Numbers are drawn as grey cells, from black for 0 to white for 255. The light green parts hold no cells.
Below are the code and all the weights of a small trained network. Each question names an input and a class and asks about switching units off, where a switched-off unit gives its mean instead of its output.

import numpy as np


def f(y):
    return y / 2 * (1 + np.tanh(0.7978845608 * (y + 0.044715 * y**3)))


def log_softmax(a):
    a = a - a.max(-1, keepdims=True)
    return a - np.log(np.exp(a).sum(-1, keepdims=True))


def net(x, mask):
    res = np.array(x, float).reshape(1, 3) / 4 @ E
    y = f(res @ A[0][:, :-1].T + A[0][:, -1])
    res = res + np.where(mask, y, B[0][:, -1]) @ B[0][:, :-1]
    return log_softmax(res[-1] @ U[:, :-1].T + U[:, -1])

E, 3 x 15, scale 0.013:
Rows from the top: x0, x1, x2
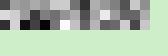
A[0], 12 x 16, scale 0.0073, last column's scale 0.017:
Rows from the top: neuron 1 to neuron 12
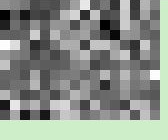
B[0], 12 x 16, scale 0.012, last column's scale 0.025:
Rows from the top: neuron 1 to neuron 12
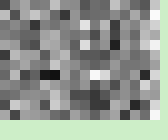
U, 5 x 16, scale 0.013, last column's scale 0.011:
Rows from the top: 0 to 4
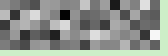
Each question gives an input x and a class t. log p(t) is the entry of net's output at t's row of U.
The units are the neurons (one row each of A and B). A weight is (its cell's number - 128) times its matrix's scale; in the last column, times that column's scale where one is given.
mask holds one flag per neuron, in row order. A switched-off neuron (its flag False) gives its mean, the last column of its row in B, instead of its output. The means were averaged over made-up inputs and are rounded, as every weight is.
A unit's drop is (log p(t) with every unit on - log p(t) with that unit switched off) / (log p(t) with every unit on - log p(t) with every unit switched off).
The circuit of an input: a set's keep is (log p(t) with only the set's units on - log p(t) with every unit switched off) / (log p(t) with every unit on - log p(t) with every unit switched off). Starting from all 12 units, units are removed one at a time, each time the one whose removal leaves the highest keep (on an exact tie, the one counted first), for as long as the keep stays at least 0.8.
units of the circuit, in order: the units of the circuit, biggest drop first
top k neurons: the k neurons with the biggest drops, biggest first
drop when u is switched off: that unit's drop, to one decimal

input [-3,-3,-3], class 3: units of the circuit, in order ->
neuron 2; neuron 5; neuron 11
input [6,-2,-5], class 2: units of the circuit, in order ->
neuron 2
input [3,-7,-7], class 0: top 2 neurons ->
neuron 2; neuron 12
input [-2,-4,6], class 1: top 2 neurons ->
neuron 2; neuron 5
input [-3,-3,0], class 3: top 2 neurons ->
neuron 5; neuron 11
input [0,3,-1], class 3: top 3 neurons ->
neuron 3; neuron 4; neuron 9
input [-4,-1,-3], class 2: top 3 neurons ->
neuron 2; neuron 12; neuron 8
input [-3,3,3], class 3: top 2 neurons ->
neuron 11; neuron 8
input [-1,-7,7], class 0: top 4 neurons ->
neuron 3; neuron 9; neuron 4; neuron 8
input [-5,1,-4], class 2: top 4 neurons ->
neuron 2; neuron 12; neuron 5; neuron 8
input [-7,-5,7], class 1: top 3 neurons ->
neuron 2; neuron 12; neuron 11
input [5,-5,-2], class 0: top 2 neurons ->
neuron 1; neuron 3
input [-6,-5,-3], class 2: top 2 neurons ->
neuron 5; neuron 7
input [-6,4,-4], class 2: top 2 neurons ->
neuron 2; neuron 12
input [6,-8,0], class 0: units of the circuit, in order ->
neuron 3
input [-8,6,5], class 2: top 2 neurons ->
neuron 1; neuron 6
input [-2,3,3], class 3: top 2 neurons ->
neuron 8; neuron 3
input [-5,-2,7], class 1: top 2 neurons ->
neuron 2; neuron 12
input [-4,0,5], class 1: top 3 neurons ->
neuron 2; neuron 12; neuron 11
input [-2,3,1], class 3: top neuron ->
neuron 3
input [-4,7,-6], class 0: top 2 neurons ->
neuron 2; neuron 12
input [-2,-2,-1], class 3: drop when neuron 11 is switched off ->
0.1
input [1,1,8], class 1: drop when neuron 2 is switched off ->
0.8
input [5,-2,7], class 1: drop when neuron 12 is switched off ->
0.4
